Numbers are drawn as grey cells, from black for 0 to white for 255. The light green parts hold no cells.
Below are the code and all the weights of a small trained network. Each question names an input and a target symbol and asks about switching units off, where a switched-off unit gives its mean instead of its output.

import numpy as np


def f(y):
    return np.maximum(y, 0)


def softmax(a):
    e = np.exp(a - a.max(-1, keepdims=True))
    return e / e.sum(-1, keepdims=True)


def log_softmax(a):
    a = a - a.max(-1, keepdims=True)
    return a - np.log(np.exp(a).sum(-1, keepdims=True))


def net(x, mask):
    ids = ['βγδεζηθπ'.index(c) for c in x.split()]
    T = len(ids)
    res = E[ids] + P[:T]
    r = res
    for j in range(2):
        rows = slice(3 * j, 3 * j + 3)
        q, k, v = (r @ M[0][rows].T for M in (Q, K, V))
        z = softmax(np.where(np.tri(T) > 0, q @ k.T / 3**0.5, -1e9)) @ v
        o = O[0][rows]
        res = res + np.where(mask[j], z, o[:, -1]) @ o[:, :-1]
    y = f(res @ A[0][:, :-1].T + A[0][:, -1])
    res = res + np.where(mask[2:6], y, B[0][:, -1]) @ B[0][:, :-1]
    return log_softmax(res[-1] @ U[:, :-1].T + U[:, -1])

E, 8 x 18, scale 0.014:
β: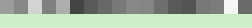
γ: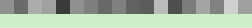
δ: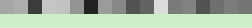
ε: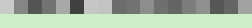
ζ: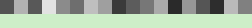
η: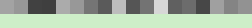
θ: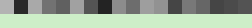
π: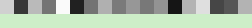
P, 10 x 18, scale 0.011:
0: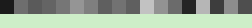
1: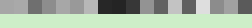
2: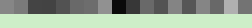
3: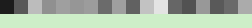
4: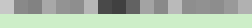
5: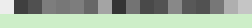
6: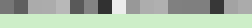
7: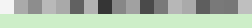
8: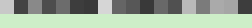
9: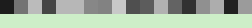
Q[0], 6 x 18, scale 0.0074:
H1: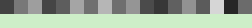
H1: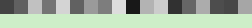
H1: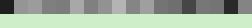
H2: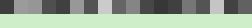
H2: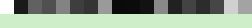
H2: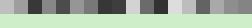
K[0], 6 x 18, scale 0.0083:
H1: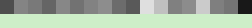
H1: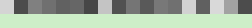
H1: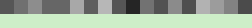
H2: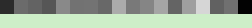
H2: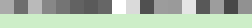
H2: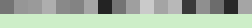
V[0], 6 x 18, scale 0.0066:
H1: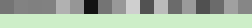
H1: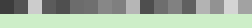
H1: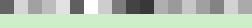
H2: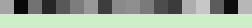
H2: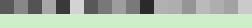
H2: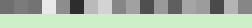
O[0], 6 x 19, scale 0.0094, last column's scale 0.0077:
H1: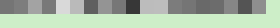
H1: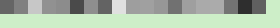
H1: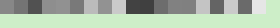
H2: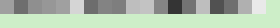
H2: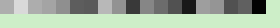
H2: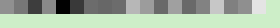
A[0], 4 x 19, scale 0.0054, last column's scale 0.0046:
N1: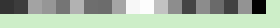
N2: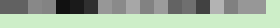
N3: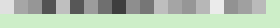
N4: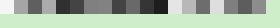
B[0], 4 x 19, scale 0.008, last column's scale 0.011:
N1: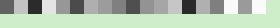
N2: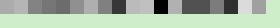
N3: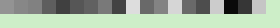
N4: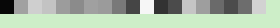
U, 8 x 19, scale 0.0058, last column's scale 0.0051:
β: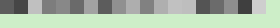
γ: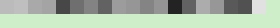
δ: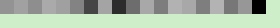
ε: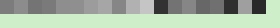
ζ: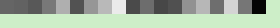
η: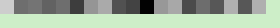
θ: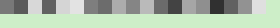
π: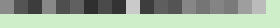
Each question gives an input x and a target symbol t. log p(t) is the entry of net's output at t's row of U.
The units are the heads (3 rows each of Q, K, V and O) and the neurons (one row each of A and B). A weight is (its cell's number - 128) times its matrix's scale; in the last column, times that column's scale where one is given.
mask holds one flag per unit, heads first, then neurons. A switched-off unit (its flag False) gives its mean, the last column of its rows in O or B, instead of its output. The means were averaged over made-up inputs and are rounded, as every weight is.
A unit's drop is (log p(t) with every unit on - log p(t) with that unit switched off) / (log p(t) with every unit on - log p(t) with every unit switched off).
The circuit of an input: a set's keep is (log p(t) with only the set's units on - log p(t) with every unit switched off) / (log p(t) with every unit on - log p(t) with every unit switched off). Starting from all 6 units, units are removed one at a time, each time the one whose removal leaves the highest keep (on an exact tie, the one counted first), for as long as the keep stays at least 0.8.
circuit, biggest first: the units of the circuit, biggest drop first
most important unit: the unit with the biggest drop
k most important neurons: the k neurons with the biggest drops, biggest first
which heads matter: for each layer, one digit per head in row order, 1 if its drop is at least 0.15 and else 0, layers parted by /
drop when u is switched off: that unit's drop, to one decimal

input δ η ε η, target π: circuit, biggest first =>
(H1)
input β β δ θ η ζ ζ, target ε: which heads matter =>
01
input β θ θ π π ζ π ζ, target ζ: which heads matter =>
10
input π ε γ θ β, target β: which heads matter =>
01
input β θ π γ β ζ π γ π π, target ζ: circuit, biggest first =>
(N1 H2 H1)
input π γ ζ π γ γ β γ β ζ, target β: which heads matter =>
11
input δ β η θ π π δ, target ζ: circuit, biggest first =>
(N1 H2 N3)
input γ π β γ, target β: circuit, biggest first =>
(H2 H1)
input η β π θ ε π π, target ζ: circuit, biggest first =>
(N1 H2)
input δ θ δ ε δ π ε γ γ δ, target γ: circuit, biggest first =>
(H2 H1)
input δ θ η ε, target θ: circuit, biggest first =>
(H2 N1)
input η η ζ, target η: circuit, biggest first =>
(H2 N4)
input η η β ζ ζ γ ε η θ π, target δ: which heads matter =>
10
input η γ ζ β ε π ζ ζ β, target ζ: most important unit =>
H1
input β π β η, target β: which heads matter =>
11
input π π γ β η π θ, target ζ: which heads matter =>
01
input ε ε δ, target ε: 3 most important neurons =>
(N4 N2 N1)
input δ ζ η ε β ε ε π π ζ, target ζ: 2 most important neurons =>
(N1 N3)
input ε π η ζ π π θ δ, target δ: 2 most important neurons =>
(N4 N3)
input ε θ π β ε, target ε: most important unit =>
N4
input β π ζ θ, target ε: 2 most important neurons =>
(N2 N4)
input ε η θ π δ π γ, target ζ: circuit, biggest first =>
(N1 H2 N3)
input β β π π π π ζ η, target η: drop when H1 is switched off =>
0.2
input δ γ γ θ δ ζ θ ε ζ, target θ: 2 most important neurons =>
(N1 N3)
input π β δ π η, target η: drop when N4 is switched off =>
0.3
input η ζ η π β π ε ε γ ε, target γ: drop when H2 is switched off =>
0.6
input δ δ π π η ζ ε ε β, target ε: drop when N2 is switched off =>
0.4
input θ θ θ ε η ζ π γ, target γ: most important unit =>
H2
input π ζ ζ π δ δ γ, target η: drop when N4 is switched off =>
0.1
